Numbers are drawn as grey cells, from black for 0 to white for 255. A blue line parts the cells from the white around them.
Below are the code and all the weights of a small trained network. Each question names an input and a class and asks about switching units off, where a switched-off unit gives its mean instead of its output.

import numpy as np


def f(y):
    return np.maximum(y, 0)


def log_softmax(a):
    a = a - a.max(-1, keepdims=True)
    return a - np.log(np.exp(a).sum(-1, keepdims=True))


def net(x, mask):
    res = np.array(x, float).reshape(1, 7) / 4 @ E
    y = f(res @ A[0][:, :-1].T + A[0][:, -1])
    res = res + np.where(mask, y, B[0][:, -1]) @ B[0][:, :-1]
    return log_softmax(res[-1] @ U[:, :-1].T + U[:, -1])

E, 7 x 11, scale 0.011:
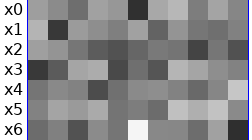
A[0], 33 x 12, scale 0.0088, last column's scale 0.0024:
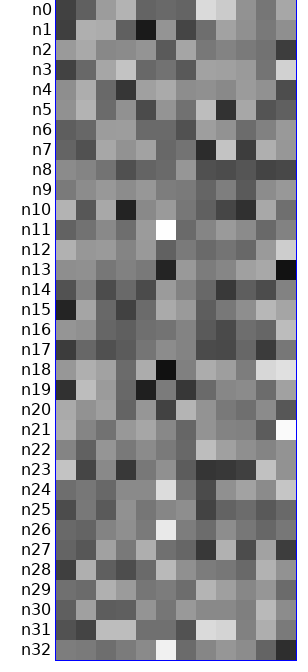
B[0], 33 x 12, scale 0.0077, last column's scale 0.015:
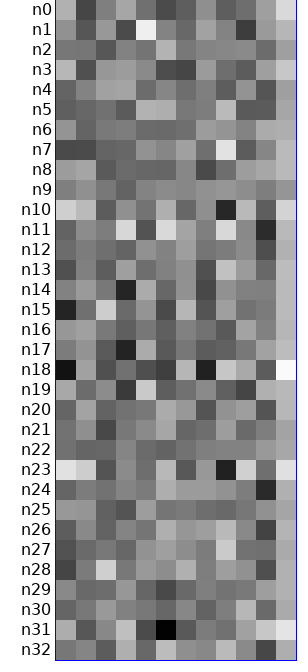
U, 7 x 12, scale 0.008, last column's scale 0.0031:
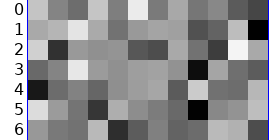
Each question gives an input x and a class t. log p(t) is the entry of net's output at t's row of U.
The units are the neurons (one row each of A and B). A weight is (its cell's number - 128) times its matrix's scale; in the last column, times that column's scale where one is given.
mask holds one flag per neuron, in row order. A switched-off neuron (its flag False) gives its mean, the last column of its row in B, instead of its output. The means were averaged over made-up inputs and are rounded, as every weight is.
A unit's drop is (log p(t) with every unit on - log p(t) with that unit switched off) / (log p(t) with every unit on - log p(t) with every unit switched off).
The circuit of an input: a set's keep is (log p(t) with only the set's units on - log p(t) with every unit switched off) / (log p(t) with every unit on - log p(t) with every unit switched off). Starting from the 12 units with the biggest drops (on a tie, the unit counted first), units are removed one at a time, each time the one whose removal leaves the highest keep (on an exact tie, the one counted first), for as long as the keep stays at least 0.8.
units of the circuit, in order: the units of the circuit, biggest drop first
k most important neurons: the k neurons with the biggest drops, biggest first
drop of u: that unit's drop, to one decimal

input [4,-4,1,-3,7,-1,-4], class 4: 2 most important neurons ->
[n31, n18]
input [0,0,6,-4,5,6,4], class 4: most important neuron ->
[n23]
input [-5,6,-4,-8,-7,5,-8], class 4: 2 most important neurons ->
[n7, n27]
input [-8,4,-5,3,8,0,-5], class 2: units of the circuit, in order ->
[n31, n1]
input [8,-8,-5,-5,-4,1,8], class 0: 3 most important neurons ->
[n18, n7, n15]
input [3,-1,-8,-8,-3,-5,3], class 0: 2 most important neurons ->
[n18, n15]
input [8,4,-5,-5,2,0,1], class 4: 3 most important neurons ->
[n31, n23, n10]
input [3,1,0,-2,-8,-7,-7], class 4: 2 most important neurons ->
[n7, n31]
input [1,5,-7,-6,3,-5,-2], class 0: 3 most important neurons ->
[n17, n19, n14]
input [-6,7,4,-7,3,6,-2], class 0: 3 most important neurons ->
[n17, n19, n14]
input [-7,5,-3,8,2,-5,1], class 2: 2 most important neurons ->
[n18, n31]
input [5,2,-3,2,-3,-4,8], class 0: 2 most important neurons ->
[n18, n15]
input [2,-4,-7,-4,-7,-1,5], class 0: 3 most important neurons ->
[n18, n15, n7]
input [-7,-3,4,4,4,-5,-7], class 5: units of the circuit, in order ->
[n23]
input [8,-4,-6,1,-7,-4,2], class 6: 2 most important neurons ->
[n1, n19]
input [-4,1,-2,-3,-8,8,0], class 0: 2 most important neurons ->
[n18, n11]
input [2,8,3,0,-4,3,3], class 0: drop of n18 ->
0.3
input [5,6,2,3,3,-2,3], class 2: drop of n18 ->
0.3
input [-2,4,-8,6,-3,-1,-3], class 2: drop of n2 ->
0.0
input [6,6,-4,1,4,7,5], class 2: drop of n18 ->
0.1
